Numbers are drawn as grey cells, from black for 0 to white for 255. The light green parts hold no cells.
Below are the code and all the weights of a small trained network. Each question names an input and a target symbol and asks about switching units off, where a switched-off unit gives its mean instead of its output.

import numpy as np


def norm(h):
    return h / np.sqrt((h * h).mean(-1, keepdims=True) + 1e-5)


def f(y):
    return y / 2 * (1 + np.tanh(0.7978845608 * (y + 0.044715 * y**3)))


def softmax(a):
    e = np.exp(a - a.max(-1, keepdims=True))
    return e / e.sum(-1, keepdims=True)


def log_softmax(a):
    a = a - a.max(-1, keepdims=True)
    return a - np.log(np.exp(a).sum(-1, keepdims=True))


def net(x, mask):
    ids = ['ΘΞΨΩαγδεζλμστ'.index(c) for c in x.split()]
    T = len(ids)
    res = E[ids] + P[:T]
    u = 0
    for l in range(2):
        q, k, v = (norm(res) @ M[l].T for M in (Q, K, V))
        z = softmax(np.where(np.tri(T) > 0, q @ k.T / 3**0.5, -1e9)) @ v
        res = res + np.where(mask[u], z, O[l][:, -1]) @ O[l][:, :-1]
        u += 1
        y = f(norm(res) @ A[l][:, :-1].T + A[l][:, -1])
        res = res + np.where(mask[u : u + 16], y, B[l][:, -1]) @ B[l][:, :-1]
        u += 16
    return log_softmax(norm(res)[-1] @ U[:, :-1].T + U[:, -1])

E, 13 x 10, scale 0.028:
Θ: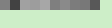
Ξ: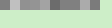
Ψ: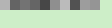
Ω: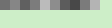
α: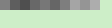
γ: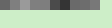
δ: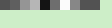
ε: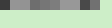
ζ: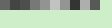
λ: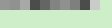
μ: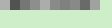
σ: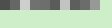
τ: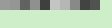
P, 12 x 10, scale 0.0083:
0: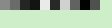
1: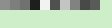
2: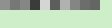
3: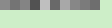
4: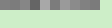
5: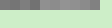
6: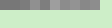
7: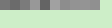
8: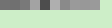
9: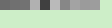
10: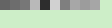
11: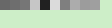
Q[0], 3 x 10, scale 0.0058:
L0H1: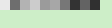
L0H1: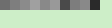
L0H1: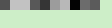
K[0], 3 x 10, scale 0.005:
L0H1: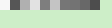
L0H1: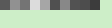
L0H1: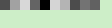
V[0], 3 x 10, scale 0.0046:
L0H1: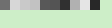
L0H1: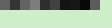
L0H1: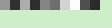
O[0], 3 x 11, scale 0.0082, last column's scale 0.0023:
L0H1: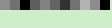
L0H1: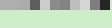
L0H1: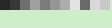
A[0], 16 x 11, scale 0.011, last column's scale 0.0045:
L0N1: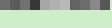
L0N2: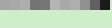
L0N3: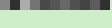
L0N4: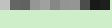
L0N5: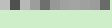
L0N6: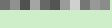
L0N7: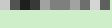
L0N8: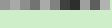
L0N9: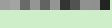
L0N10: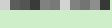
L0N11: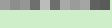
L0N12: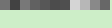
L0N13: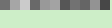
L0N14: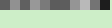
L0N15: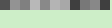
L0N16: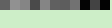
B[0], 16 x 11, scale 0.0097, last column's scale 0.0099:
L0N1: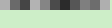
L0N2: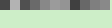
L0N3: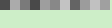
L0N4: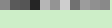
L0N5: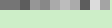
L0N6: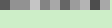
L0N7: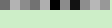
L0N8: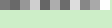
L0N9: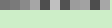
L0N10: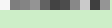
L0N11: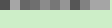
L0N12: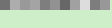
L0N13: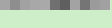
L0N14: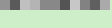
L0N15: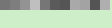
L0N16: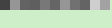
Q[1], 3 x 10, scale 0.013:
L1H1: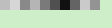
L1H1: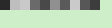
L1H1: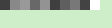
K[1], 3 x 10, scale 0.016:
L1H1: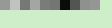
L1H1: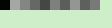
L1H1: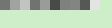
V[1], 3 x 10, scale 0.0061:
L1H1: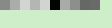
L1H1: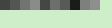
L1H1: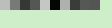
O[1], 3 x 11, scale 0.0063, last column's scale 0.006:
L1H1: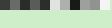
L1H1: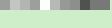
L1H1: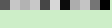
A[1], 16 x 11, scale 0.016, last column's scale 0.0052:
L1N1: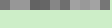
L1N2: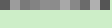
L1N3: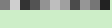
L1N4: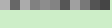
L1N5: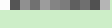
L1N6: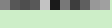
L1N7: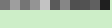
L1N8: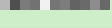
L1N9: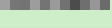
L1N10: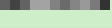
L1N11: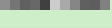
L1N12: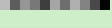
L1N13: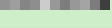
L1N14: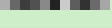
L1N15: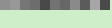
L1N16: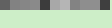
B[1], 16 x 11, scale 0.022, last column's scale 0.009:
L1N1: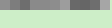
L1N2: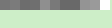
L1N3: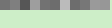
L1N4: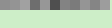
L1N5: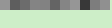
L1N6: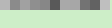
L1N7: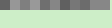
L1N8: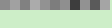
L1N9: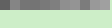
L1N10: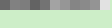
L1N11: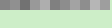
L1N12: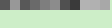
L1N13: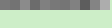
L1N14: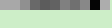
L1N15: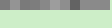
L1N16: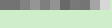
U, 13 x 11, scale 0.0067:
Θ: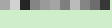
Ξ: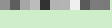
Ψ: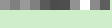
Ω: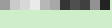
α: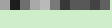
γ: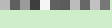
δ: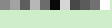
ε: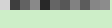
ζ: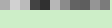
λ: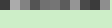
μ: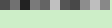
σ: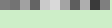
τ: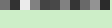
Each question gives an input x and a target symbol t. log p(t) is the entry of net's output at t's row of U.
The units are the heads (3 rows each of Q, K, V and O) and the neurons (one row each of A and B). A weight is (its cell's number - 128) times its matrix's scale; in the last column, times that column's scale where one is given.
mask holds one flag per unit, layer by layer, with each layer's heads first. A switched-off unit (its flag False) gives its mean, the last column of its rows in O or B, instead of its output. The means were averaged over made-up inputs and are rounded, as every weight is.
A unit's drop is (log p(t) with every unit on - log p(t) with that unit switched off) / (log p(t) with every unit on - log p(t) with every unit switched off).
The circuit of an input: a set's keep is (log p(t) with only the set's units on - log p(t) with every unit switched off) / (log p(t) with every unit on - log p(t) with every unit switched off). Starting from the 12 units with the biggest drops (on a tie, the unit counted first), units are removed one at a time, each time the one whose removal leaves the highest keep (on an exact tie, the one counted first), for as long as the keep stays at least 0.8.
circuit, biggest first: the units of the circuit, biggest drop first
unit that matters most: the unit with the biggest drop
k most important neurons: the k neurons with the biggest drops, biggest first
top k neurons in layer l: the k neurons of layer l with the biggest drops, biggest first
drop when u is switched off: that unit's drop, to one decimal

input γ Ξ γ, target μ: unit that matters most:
L0N8
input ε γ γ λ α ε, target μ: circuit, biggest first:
[L1N6, L1N2]
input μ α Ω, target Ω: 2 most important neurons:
[L0N1, L1N7]
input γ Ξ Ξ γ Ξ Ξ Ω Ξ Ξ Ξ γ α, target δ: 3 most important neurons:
[L0N7, L0N8, L0N9]
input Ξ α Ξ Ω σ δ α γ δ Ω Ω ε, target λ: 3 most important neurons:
[L0N8, L1N14, L0N6]
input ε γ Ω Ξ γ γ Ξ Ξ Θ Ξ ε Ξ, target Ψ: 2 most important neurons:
[L1N4, L0N14]
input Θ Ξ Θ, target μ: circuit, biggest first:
[L1H1, L1N6]
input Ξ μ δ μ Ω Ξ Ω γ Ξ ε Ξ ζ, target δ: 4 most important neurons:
[L1N8, L1N5, L1N4, L0N6]
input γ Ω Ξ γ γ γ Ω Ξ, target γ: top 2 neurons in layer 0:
[L0N8, L0N14]
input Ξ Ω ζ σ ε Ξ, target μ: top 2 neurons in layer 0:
[L0N11, L0N2]
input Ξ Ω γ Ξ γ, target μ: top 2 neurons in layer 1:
[L1N6, L1N1]
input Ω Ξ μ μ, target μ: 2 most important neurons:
[L0N10, L0N7]
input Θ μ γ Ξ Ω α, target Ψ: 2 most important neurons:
[L0N12, L0N6]
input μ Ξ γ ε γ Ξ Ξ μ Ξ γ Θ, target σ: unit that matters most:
L0N1
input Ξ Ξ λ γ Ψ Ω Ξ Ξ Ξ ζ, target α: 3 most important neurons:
[L1N5, L0N15, L0N1]
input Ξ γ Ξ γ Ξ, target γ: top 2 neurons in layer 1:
[L1N13, L1N14]
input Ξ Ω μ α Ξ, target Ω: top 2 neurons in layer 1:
[L1N10, L1N12]
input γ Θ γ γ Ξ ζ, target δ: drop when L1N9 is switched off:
0.1
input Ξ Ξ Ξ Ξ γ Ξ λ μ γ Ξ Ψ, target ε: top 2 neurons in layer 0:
[L0N10, L0N5]
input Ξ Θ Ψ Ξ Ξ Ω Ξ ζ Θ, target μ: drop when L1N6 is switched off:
0.2
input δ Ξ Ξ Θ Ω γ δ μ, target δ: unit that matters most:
L0N5
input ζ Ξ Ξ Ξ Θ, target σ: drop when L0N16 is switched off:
0.2
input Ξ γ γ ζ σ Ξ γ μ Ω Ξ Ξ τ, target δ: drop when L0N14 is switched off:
0.2
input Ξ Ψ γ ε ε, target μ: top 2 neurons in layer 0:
[L0N6, L0N16]
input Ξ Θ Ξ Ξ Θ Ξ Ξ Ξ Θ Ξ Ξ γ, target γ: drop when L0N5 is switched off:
-0.1
